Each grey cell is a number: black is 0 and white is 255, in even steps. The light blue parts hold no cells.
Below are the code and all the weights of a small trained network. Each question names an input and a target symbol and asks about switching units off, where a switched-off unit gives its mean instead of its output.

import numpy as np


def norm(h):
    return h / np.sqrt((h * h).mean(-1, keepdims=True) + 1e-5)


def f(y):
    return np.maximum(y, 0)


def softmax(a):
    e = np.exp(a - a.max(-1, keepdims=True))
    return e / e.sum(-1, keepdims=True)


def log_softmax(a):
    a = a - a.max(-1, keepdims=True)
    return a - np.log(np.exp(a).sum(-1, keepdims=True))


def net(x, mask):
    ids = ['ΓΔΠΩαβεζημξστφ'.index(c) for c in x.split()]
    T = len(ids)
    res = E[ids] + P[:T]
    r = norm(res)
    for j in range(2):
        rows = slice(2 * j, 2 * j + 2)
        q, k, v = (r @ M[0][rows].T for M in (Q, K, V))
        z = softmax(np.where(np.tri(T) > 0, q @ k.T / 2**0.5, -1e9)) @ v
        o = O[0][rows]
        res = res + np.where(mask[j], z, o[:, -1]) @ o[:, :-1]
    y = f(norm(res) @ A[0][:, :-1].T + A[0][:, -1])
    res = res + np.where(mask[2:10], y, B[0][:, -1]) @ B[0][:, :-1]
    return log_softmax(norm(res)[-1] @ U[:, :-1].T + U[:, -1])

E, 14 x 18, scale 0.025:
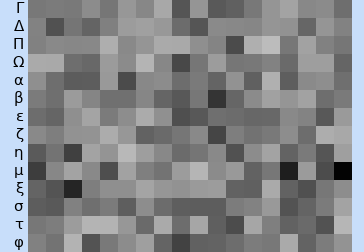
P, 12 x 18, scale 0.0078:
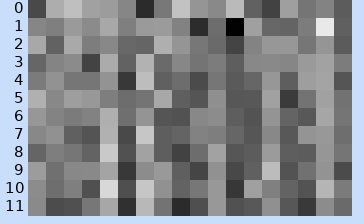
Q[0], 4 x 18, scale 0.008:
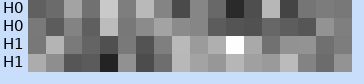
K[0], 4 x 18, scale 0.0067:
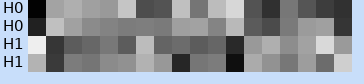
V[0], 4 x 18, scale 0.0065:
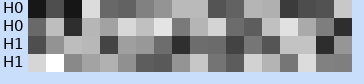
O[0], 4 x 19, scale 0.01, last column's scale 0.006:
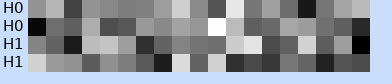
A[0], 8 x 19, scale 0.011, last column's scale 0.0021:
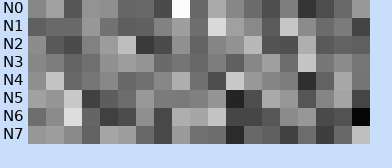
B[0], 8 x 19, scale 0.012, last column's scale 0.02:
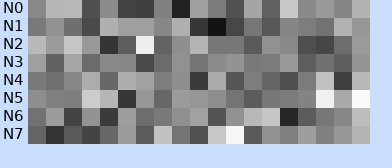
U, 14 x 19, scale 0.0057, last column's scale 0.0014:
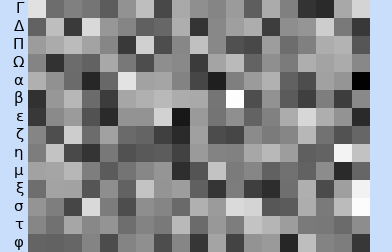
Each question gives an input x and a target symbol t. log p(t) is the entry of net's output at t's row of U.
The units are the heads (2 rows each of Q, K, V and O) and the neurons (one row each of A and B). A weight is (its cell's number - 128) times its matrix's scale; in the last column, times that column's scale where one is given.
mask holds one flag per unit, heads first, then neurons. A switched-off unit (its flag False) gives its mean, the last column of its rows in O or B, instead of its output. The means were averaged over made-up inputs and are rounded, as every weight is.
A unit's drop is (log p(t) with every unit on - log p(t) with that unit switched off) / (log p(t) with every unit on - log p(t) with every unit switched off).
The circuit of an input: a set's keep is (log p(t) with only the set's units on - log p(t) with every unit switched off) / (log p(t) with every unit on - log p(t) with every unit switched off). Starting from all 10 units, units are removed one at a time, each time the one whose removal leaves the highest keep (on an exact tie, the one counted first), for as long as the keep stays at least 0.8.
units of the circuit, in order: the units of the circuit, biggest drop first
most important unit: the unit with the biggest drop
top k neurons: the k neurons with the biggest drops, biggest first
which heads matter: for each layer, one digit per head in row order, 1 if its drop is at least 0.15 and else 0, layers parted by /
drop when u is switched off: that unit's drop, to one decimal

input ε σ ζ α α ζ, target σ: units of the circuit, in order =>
H1
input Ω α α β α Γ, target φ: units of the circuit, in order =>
H0; N6; H1
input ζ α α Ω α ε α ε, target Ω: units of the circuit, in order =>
N7; H1
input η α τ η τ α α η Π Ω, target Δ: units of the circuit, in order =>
H0; H1; N4
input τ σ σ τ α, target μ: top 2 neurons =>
N0; N4
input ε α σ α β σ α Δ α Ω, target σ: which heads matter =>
01
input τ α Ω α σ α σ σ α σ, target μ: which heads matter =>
11
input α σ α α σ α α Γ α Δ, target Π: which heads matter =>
01
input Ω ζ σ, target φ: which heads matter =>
10
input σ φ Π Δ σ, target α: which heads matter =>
10
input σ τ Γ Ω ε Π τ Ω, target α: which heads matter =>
10
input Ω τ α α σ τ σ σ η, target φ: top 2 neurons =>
N6; N1
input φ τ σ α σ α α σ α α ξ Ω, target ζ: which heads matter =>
11
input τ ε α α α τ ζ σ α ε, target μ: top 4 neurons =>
N0; N4; N2; N5
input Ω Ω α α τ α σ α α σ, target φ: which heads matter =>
10
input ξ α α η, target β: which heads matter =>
11
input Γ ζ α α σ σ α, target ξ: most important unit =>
H0
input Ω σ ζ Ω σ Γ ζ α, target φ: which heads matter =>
10
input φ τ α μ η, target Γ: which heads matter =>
01
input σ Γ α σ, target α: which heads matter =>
10
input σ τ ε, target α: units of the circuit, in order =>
H0
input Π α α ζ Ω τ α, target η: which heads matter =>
11
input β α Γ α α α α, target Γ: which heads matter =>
01
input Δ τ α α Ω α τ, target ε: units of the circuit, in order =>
H1; H0
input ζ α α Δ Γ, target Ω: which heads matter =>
01
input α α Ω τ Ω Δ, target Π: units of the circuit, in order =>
N5; H1
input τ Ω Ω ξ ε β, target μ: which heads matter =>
11
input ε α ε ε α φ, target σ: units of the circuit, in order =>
H1
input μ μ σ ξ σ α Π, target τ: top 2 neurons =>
N5; N7
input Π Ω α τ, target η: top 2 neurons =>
N0; N6
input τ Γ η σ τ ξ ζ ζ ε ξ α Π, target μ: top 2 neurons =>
N0; N4
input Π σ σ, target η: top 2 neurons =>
N0; N6
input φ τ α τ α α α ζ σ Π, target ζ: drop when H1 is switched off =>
0.3
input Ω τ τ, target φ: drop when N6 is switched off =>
0.3
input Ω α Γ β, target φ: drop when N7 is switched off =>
0.0
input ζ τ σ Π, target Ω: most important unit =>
N7
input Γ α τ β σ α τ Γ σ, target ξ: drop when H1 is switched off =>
0.6
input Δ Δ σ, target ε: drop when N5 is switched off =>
0.1
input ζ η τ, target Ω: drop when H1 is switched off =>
0.2
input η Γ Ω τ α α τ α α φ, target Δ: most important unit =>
H0
